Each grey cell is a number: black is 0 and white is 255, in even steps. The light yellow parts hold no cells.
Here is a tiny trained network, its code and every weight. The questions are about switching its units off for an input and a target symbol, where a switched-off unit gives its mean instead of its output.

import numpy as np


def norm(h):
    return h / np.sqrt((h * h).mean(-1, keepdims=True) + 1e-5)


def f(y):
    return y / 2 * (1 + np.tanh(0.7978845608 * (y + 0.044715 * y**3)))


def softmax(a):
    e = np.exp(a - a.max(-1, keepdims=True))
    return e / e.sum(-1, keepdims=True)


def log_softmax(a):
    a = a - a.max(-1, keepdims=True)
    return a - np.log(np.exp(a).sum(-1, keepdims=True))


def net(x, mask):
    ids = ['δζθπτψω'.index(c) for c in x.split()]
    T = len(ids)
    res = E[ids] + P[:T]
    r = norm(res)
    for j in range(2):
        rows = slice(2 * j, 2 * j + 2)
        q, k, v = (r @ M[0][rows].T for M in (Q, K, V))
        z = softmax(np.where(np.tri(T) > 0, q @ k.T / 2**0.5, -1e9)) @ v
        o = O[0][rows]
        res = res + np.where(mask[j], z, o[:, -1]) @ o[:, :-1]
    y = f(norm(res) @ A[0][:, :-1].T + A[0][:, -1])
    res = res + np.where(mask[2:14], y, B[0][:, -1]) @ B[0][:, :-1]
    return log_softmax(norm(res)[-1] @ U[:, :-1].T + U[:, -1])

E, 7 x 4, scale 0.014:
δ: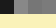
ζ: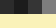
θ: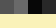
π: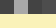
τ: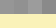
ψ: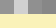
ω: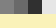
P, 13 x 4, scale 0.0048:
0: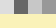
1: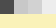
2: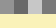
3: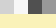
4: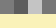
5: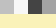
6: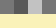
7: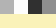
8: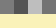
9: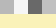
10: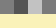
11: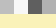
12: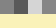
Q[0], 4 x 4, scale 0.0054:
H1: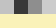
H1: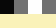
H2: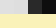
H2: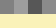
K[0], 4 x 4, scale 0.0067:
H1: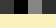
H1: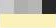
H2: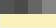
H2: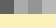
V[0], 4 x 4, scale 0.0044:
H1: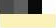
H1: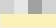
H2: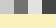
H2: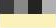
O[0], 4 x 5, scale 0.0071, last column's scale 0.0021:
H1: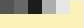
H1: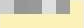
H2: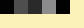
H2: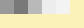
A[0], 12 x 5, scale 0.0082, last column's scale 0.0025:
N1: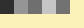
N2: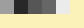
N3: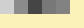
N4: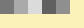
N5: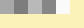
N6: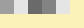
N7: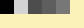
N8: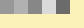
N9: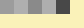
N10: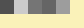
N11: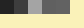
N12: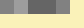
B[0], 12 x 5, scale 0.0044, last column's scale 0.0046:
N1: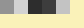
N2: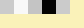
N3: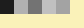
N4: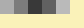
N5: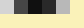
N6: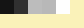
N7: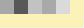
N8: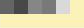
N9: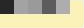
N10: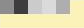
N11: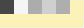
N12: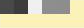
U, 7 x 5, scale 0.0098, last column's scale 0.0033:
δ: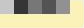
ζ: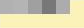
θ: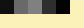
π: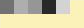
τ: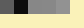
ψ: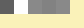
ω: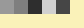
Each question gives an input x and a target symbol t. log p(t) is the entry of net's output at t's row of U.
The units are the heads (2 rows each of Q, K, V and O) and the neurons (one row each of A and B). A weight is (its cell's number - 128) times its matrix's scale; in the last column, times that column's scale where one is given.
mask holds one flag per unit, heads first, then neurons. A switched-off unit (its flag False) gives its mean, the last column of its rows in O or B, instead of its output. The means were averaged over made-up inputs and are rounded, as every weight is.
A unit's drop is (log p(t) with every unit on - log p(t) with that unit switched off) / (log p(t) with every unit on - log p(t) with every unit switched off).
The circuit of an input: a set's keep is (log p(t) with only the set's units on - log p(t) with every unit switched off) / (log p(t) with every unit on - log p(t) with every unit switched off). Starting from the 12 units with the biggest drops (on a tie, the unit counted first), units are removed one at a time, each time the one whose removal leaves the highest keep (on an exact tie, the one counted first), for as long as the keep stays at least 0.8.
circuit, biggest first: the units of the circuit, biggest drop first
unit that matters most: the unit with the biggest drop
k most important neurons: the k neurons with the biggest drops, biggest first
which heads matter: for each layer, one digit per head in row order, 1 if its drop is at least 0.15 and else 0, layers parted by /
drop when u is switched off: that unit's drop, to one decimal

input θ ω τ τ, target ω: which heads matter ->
10
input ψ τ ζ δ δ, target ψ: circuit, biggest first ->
(N1; N6; H1; H2)
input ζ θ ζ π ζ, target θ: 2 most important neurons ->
(N2; N11)
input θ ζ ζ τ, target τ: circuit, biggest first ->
(H1; N6; N2)
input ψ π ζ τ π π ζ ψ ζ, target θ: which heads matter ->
00
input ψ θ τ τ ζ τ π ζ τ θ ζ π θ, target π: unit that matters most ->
N2
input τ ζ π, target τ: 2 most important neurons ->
(N6; N2)
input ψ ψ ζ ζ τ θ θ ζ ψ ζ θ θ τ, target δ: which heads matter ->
00
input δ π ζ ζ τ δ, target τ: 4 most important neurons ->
(N10; N2; N7; N6)
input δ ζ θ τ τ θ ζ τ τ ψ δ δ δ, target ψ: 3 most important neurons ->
(N1; N6; N11)
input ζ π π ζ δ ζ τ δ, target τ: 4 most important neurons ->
(N10; N7; N2; N6)
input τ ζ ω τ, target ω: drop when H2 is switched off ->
0.2
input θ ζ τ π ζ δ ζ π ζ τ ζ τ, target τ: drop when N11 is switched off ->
0.1
